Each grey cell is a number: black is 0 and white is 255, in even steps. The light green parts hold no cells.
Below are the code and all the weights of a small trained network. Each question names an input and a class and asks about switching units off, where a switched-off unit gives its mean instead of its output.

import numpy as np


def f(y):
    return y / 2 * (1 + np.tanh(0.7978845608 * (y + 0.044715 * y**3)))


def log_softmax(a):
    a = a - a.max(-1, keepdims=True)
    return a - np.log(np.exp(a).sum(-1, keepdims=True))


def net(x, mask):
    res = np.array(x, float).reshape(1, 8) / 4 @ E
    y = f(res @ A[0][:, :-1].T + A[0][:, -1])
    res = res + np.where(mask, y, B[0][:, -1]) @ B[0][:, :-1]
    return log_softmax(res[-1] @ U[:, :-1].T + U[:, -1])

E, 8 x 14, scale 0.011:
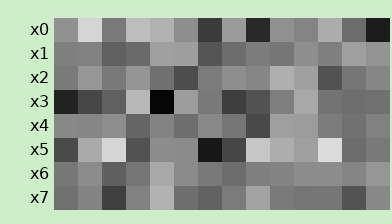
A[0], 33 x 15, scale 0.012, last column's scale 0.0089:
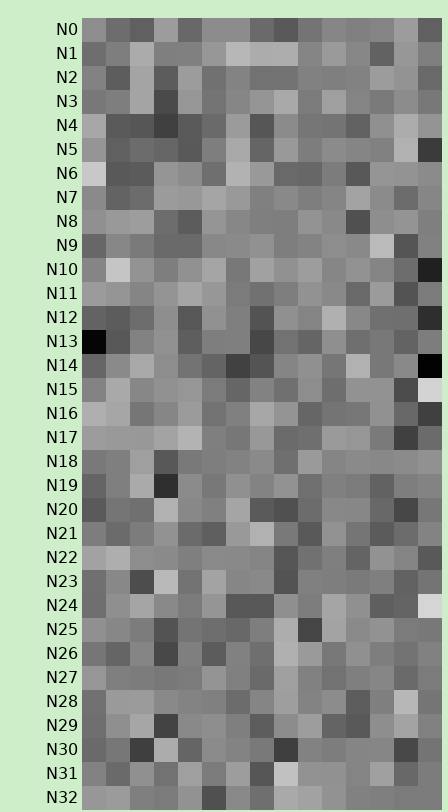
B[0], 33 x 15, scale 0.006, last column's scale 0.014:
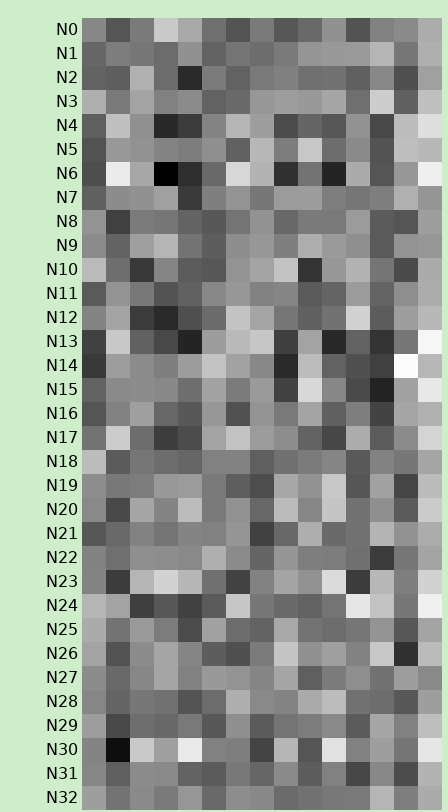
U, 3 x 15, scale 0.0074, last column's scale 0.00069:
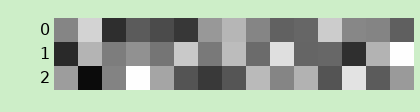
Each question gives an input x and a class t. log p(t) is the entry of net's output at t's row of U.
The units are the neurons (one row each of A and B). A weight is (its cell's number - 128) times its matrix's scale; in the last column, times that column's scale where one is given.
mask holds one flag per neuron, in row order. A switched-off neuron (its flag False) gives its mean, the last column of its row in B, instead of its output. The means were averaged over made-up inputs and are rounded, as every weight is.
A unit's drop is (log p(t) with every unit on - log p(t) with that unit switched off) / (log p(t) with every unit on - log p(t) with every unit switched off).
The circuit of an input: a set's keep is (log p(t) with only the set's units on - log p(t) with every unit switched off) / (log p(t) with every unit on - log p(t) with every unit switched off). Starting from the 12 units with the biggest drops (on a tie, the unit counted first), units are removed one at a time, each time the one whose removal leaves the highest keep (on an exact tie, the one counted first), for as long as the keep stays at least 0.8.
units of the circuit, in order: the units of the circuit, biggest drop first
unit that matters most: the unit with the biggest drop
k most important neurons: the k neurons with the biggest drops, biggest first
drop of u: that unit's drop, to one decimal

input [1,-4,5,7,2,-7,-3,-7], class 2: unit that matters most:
N30
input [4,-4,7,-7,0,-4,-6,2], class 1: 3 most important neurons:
(N16; N24; N15)
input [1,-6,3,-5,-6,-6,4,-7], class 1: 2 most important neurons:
(N24; N16)
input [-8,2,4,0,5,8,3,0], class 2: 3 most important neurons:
(N26; N6; N19)
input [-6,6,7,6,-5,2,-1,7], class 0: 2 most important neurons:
(N12; N15)
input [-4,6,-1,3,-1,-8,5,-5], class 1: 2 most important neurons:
(N24; N5)
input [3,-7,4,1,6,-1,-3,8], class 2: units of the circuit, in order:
(N13; N6)
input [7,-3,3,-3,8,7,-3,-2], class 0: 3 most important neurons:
(N24; N10; N17)
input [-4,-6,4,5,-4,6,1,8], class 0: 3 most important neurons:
(N24; N12; N15)
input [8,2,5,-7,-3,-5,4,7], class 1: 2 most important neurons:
(N15; N16)
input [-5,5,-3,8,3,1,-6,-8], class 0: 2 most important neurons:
(N12; N15)
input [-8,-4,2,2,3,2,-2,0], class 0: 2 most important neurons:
(N15; N14)
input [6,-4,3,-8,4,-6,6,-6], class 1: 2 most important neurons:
(N15; N16)
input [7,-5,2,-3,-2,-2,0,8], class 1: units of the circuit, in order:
(N15)
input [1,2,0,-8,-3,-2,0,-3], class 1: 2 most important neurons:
(N24; N16)
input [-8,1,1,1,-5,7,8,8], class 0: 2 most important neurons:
(N4; N30)
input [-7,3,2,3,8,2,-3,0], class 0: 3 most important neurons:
(N15; N14; N12)
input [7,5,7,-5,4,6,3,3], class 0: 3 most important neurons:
(N10; N24; N17)
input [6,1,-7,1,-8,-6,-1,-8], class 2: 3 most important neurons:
(N30; N23; N13)
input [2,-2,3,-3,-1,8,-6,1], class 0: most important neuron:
(N24)
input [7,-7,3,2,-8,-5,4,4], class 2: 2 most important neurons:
(N30; N23)
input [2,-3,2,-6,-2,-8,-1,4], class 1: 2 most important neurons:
(N16; N24)
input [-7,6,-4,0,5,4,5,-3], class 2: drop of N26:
0.2
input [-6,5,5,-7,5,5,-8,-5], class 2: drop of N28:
0.0
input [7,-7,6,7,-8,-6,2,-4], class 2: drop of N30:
0.1
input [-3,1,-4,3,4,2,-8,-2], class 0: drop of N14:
0.1
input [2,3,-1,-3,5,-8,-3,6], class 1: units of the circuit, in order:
(N24)
